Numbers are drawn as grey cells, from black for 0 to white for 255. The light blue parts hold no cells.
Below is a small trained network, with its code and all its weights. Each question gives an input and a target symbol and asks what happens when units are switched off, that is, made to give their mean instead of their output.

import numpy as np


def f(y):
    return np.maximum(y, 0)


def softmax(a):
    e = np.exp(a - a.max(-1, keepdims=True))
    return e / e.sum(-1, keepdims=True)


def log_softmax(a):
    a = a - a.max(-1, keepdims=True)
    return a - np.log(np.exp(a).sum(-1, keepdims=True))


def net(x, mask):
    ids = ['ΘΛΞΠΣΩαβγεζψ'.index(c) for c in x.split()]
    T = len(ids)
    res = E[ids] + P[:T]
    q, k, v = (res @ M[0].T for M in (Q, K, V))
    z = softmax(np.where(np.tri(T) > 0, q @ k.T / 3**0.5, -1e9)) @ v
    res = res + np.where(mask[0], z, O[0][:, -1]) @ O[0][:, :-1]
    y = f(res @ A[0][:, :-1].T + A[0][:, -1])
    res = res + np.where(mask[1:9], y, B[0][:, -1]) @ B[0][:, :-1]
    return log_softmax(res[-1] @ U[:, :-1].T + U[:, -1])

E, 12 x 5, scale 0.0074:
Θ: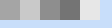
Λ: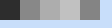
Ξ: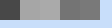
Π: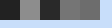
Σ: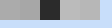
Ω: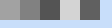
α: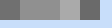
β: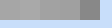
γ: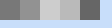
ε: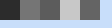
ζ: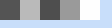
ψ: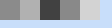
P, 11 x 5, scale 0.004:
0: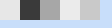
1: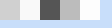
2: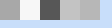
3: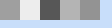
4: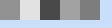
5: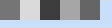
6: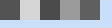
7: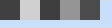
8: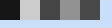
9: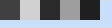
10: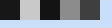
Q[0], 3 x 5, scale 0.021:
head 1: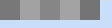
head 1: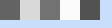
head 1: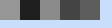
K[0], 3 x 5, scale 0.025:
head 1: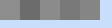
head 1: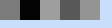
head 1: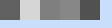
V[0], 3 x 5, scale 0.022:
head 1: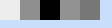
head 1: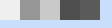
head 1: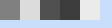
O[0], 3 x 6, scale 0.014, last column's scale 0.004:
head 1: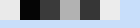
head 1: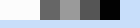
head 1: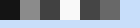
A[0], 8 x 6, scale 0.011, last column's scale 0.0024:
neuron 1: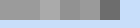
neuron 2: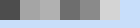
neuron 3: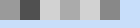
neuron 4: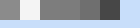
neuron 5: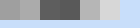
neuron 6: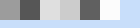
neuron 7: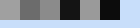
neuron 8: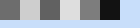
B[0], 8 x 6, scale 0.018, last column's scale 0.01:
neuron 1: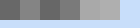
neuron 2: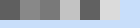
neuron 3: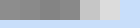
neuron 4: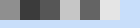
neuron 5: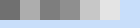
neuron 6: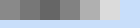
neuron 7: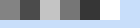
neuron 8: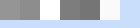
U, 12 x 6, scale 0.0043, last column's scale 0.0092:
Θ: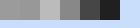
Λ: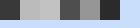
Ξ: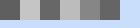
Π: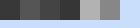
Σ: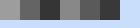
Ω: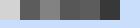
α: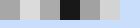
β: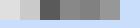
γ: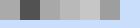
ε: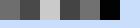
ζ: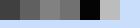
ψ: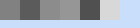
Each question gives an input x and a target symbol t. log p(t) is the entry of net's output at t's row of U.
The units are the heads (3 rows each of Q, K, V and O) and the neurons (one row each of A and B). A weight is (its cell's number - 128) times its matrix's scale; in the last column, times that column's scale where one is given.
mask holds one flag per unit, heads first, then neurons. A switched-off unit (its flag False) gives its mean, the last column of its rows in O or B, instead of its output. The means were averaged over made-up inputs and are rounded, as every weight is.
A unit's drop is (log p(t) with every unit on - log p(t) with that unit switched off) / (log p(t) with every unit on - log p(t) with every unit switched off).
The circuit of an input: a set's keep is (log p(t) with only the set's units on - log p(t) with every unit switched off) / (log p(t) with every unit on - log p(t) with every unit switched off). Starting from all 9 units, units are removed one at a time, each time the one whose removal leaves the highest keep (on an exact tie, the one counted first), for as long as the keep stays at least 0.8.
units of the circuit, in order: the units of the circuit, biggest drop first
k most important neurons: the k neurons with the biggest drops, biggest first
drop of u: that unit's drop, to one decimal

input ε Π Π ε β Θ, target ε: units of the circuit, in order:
[head 1; neuron 7]
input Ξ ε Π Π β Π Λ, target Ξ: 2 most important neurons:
[neuron 2; neuron 7]
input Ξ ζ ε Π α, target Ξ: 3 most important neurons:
[neuron 2; neuron 7; neuron 5]
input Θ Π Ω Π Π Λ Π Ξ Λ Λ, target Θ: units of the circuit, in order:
[head 1; neuron 8]
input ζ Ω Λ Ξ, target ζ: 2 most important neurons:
[neuron 3; neuron 5]
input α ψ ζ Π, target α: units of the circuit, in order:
[head 1; neuron 4]
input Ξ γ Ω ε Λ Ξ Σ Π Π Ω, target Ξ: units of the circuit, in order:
[head 1; neuron 7; neuron 2]
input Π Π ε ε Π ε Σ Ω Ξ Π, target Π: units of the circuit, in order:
[head 1; neuron 8]
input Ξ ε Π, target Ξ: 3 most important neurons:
[neuron 2; neuron 5; neuron 7]
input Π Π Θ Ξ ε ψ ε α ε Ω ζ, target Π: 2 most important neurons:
[neuron 8; neuron 7]
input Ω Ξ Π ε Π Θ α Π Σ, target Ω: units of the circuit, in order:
[head 1; neuron 7]
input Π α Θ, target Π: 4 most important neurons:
[neuron 8; neuron 7; neuron 4; neuron 2]
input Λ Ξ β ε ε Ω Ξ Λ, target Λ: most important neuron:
[neuron 4]
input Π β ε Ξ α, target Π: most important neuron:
[neuron 8]
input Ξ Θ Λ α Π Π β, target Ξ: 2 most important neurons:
[neuron 2; neuron 7]
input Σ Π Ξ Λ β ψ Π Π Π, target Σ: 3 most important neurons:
[neuron 8; neuron 7; neuron 6]
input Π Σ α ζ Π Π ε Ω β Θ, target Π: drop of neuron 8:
0.3
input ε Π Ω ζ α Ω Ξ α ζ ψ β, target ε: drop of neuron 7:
0.7
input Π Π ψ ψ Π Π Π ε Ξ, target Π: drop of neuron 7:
0.2
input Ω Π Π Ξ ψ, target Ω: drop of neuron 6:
0.0
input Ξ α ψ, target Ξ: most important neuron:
[neuron 2]
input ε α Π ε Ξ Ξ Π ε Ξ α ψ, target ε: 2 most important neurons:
[neuron 7; neuron 4]
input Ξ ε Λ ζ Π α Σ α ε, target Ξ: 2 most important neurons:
[neuron 7; neuron 2]
